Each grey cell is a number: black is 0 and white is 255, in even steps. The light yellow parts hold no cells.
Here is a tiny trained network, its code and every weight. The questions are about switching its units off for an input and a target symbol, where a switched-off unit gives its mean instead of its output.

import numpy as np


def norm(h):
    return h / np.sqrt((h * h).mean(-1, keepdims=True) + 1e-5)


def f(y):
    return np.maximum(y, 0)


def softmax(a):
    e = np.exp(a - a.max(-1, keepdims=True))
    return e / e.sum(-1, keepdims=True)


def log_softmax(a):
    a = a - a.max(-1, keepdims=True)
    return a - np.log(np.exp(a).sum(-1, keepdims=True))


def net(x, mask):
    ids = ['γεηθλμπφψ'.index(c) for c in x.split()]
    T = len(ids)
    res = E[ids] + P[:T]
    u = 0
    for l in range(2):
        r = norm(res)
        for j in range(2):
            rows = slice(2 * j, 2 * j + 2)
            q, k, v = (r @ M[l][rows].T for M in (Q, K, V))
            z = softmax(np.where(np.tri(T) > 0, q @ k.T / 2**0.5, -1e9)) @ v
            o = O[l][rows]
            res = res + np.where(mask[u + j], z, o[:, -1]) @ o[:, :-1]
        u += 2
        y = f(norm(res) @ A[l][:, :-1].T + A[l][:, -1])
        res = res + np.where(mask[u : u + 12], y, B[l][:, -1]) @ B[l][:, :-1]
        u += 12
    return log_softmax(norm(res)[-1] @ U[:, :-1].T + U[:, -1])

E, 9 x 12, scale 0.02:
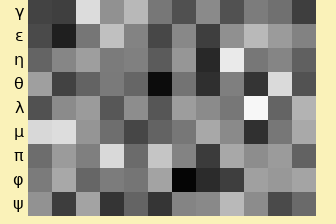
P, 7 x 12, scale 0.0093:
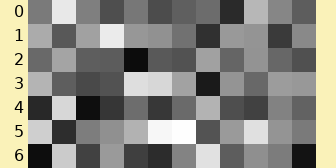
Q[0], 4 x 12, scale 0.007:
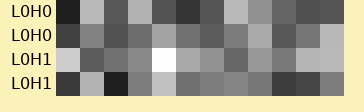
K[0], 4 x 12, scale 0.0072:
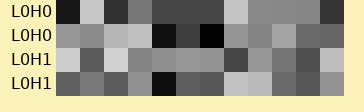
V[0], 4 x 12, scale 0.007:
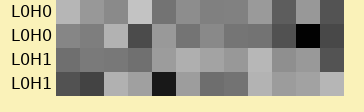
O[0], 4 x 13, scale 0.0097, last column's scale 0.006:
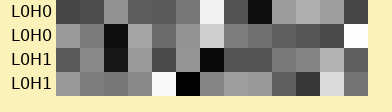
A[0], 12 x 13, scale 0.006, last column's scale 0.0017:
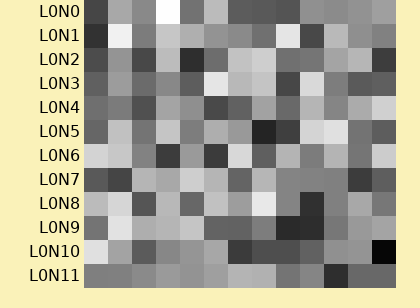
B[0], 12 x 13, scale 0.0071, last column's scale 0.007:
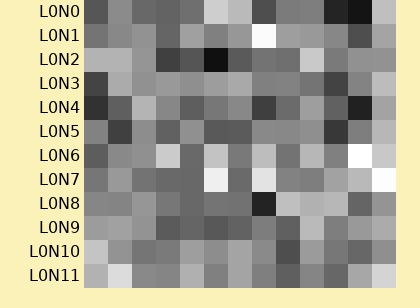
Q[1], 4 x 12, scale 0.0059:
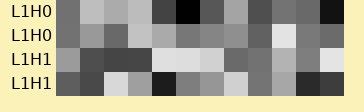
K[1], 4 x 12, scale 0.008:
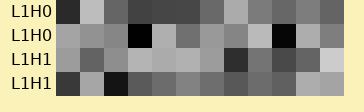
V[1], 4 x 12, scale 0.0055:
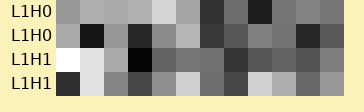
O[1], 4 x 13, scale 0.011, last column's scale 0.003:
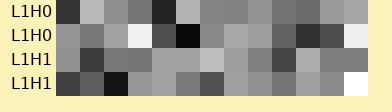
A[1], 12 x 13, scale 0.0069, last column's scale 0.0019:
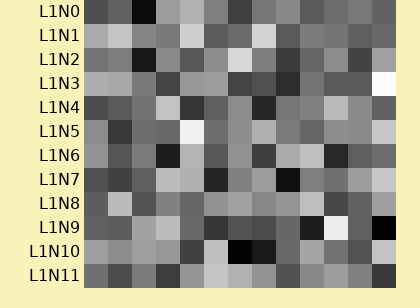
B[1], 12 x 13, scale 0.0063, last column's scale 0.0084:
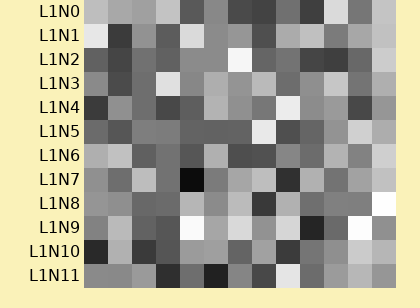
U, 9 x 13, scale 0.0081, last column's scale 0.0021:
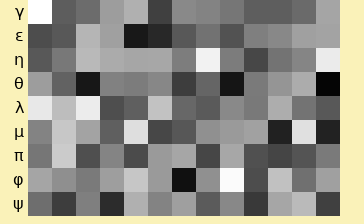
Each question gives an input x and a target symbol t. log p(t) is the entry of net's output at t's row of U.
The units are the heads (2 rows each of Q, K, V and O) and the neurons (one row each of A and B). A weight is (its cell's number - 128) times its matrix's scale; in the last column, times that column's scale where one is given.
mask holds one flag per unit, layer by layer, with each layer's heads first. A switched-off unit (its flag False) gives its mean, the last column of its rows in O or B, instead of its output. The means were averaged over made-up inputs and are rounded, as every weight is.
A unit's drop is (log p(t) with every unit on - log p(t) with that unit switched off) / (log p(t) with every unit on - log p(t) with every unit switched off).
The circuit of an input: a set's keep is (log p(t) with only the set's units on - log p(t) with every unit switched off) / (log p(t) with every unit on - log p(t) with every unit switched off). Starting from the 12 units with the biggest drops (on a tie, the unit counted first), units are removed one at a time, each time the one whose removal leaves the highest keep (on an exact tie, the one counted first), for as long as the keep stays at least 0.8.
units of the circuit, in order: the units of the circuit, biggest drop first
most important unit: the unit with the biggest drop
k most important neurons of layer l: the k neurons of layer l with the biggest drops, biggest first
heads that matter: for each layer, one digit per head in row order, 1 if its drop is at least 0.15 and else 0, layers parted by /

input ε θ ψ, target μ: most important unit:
L0H1
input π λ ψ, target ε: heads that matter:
11 / 00
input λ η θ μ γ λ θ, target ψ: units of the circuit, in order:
[L1N9, L1H0]
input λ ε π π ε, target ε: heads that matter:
00 / 00
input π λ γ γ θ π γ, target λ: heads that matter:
00 / 11
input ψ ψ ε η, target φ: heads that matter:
00 / 10
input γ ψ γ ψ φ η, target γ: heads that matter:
00 / 10
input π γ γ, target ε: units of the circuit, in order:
[L0H0, L1N7]
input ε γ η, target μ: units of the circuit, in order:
[L0H1, L0N6]
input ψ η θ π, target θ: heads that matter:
11 / 11
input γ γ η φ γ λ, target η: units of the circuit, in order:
[L1H1, L1H0]
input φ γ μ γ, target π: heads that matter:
10 / 10
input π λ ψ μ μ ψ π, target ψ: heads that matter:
10 / 11
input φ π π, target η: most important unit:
L0H0
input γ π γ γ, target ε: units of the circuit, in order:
[L0H0, L0H1, L1N7, L1H1]
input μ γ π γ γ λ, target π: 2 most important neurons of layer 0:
[L0N6, L0N4]
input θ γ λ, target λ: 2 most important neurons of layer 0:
[L0N4, L0N7]
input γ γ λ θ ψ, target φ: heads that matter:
10 / 00
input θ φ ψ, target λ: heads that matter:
01 / 01
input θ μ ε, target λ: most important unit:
L1H1
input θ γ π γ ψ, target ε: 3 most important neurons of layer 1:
[L1N7, L1N8, L1N5]
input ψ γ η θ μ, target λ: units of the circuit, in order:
[L0N8, L0H1, L1H0]
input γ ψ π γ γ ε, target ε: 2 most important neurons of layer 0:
[L0N5, L0N3]
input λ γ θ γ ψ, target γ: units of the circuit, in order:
[L0N7, L1H0]
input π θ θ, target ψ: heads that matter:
00 / 00
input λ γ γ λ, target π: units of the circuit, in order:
[L1H0, L0N4, L1N1]
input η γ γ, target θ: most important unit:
L1H1
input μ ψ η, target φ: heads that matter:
01 / 11
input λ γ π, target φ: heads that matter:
11 / 01
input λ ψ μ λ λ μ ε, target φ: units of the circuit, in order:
[L0H0, L1H0]
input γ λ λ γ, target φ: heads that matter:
10 / 01
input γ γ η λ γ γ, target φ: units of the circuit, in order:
[L0H0, L1H1]
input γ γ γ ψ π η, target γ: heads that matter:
00 / 10
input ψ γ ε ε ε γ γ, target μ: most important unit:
L1H1
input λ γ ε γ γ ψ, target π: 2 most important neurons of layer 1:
[L1N1, L1N6]
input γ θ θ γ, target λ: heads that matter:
00 / 01
